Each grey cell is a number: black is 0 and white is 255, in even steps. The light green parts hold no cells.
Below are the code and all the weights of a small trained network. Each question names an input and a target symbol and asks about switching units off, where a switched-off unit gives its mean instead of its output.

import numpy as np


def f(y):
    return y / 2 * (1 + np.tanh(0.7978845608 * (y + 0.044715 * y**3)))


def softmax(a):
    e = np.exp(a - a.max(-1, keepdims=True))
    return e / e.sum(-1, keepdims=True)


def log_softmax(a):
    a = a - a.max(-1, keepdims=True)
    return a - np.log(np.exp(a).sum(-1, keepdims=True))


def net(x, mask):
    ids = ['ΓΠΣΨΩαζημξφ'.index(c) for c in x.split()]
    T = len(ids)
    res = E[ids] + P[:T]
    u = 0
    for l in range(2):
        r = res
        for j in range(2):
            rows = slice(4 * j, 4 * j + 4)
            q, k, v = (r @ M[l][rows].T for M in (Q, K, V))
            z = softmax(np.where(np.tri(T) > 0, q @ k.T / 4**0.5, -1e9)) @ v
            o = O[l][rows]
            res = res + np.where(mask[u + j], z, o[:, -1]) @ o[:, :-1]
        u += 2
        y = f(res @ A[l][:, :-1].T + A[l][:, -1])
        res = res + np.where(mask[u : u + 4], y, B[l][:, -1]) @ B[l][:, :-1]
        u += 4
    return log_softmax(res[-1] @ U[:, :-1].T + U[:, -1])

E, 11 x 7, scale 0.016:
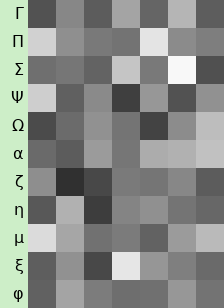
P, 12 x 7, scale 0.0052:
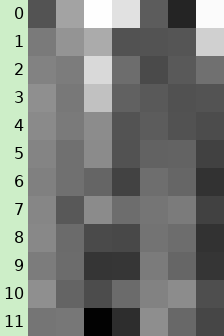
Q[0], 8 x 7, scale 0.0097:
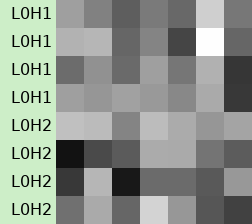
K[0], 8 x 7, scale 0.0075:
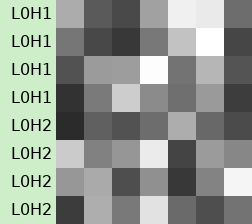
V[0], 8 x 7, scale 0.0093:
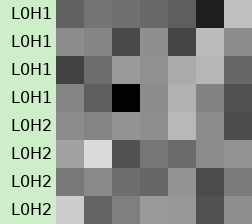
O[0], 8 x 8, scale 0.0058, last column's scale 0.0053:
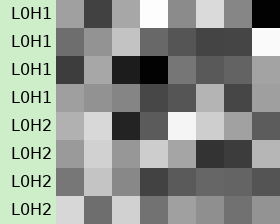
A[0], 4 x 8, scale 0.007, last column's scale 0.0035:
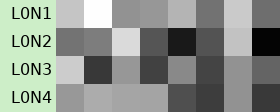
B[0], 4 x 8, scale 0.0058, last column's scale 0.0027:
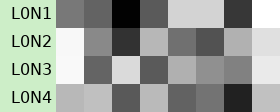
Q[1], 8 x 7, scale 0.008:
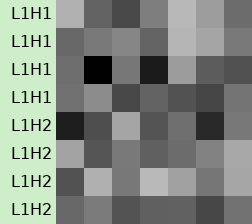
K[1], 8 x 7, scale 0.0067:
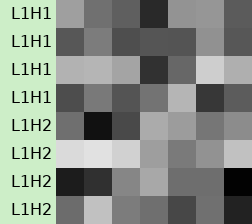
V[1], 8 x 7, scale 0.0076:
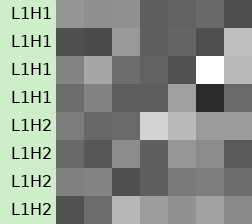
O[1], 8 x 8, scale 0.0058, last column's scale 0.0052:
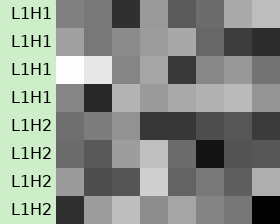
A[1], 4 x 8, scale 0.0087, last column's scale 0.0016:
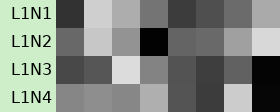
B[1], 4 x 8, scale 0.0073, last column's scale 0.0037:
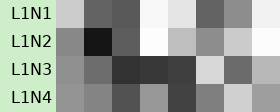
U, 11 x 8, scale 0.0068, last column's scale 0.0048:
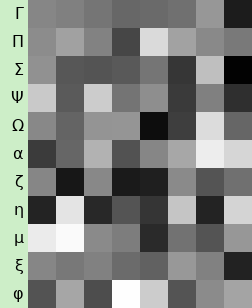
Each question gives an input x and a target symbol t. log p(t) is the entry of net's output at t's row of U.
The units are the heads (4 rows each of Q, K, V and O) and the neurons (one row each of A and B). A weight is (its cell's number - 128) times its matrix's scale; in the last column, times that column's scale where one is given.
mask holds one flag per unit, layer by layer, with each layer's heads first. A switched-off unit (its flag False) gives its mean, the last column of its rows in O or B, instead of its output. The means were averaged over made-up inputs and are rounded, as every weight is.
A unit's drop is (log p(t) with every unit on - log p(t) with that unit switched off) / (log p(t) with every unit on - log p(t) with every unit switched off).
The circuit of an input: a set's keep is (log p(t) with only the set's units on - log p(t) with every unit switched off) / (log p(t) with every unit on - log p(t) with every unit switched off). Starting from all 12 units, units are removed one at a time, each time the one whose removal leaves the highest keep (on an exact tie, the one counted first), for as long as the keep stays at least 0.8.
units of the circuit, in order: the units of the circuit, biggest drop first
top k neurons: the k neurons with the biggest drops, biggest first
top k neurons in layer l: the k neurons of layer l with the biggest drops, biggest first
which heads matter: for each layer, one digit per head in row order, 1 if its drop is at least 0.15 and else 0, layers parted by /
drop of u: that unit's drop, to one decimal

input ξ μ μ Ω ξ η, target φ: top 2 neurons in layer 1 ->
(L1N1, L1N2)
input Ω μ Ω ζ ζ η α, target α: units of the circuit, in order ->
(L1H2, L0H1, L0H2)
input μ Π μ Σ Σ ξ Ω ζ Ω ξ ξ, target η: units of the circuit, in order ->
(L0H1)
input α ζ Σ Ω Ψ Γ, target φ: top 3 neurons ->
(L1N1, L0N1, L1N2)
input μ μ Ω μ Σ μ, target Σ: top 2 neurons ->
(L1N2, L0N2)
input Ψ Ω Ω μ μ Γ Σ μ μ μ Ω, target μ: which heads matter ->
11 / 10
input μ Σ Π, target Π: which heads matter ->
01 / 00
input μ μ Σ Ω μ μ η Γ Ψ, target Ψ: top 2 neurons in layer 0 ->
(L0N3, L0N1)
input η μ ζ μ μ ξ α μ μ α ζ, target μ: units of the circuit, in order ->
(L1H1, L0H2, L0H1)
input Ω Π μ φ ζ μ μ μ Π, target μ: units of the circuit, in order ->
(L1H1, L0H1, L1N2)
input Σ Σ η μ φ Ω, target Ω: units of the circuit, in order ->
(L1N4, L0N2, L0N1)
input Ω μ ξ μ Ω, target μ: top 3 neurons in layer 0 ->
(L0N2, L0N4, L0N1)
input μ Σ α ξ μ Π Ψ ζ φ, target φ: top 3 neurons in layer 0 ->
(L0N1, L0N3, L0N2)
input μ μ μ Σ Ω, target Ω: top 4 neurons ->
(L1N4, L0N2, L0N1, L0N4)
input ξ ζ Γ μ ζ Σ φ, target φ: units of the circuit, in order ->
(L1N1, L1N2, L0H1)
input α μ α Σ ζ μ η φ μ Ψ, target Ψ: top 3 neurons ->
(L0N3, L1N3, L0N1)
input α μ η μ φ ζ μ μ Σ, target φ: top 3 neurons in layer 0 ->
(L0N1, L0N2, L0N4)
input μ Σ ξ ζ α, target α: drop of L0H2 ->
0.3
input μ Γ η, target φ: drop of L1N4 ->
0.0
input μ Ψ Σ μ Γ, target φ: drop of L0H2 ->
0.1
